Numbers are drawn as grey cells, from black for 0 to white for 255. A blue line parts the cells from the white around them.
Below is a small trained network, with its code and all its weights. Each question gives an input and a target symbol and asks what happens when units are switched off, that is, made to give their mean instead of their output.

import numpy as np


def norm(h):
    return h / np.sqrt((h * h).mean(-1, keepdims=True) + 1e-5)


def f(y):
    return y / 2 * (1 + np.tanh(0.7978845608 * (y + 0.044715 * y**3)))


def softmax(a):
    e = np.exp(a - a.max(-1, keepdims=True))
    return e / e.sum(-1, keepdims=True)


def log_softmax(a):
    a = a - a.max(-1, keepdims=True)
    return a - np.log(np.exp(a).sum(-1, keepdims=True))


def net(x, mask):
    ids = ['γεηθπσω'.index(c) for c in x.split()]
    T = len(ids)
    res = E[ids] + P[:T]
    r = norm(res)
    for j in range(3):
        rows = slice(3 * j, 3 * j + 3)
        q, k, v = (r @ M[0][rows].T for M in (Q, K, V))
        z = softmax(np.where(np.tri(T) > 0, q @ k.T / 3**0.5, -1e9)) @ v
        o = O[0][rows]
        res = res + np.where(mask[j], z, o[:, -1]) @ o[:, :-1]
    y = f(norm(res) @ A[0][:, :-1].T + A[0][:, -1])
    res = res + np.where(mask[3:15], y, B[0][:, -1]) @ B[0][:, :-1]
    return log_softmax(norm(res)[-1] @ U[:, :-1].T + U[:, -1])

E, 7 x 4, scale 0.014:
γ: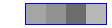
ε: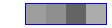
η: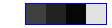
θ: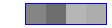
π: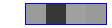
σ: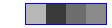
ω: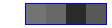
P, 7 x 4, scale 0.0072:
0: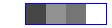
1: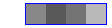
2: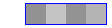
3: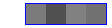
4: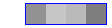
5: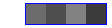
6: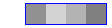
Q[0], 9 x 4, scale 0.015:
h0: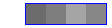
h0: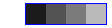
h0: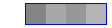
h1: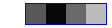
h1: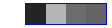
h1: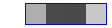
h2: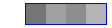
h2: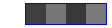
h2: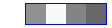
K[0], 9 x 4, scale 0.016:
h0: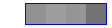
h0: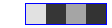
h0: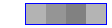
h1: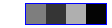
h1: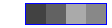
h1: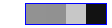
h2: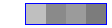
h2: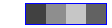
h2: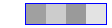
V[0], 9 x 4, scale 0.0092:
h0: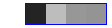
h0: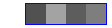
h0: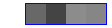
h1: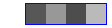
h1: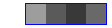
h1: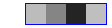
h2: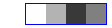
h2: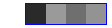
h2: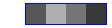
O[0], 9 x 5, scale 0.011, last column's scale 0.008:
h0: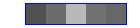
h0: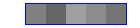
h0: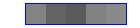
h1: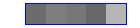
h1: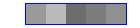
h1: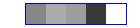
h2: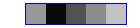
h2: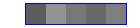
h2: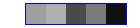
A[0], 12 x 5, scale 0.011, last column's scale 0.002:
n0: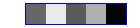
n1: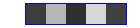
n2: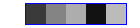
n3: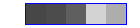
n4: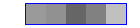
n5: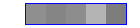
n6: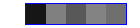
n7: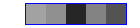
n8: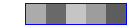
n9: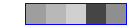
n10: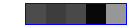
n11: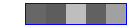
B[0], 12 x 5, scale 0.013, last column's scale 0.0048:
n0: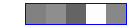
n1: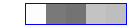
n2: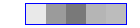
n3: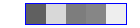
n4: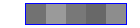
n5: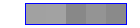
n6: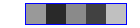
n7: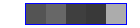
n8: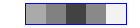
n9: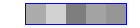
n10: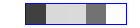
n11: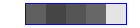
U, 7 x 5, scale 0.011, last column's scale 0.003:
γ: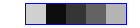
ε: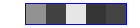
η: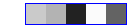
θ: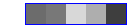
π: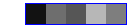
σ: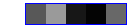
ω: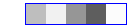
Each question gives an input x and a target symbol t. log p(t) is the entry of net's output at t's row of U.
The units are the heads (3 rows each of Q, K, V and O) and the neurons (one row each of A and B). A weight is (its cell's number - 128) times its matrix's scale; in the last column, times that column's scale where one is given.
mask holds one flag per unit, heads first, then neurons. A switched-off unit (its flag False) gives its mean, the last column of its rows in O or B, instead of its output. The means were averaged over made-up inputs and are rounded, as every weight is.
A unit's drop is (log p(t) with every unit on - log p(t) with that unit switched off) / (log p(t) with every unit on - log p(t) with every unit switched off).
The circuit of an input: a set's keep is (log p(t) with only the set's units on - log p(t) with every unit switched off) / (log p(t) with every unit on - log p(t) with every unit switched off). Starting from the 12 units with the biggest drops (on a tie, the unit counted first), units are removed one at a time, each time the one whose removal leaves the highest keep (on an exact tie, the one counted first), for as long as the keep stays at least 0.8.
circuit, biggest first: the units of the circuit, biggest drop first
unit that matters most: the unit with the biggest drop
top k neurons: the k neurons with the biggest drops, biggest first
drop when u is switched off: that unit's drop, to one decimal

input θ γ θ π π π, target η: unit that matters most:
h2
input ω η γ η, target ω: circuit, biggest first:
[n10 h2 n3]
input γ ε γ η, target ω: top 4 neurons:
[n10 n1 n3 n6]
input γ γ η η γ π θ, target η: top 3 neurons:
[n2 n9 n6]
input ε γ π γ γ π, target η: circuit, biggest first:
[h2 h1 h0]
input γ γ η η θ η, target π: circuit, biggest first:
[h1 n3]
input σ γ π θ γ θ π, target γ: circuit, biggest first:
[n10 h1]
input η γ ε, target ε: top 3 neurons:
[n3 n10 n7]
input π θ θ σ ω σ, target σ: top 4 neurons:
[n7 n1 n2 n6]
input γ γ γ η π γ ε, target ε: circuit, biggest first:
[h2 h1 n3 n10]
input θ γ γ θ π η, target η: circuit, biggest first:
[n1 h2]
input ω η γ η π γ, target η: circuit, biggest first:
[h1 n3]
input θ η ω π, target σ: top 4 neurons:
[n1 n7 n2 n3]
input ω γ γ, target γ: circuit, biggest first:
[h2]
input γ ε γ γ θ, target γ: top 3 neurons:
[n11 n3 n8]
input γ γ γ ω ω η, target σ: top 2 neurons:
[n7 n2]
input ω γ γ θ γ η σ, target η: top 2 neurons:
[n9 n10]
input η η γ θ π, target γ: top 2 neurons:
[n10 n11]
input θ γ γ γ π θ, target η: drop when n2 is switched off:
-0.1
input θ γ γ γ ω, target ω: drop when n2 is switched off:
0.2
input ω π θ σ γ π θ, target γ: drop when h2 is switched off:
0.4
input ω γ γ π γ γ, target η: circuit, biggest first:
[h1]
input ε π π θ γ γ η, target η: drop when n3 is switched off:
0.2
